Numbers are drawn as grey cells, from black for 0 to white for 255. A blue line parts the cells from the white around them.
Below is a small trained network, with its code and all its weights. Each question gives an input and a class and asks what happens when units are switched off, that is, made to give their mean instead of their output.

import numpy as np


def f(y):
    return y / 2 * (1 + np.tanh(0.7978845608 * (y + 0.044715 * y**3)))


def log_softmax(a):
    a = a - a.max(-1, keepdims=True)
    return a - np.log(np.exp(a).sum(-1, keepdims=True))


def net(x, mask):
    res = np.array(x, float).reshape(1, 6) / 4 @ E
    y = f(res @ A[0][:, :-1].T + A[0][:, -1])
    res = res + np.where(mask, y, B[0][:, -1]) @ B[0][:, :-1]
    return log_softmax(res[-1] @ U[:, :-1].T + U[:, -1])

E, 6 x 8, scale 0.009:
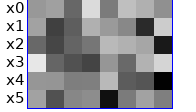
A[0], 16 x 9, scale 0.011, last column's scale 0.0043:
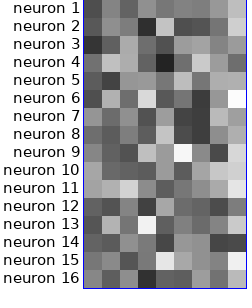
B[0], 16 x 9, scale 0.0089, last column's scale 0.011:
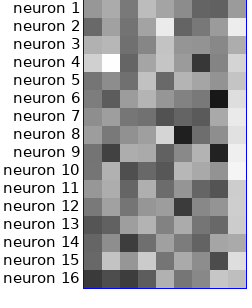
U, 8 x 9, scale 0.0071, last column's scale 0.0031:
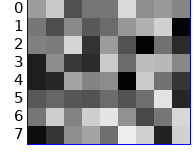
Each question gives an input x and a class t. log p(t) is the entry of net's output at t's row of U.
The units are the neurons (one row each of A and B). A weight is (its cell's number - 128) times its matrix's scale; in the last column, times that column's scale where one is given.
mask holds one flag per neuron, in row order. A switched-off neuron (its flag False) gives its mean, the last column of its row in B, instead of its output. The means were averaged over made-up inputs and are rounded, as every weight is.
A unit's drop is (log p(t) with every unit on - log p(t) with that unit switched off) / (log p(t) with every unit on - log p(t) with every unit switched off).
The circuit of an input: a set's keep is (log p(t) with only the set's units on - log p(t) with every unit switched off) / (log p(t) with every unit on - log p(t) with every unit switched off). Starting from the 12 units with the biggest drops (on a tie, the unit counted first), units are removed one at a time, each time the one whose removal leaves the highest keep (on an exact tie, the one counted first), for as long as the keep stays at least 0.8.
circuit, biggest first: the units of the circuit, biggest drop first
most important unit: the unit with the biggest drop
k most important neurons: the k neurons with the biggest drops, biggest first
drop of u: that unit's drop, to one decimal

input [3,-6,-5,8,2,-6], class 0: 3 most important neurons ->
neuron 10; neuron 8; neuron 6
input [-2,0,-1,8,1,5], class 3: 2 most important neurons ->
neuron 16; neuron 15
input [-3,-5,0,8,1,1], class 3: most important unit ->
neuron 16
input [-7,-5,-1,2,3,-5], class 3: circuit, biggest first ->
neuron 16; neuron 4
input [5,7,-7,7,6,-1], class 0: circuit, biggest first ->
neuron 10; neuron 2
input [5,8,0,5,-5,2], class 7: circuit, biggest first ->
neuron 4; neuron 8
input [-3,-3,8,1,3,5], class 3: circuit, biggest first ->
neuron 14; neuron 16
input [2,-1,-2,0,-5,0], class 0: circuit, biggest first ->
neuron 8; neuron 2
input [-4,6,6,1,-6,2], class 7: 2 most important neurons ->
neuron 4; neuron 5
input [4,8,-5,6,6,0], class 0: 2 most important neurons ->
neuron 10; neuron 2
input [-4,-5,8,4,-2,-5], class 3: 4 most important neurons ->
neuron 16; neuron 4; neuron 6; neuron 11
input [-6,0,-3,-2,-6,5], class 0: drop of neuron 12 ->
0.2
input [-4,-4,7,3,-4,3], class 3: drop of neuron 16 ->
0.1
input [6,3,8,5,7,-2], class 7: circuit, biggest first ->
neuron 9
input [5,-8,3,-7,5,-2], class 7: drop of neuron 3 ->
0.0
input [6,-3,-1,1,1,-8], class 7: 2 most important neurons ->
neuron 4; neuron 8
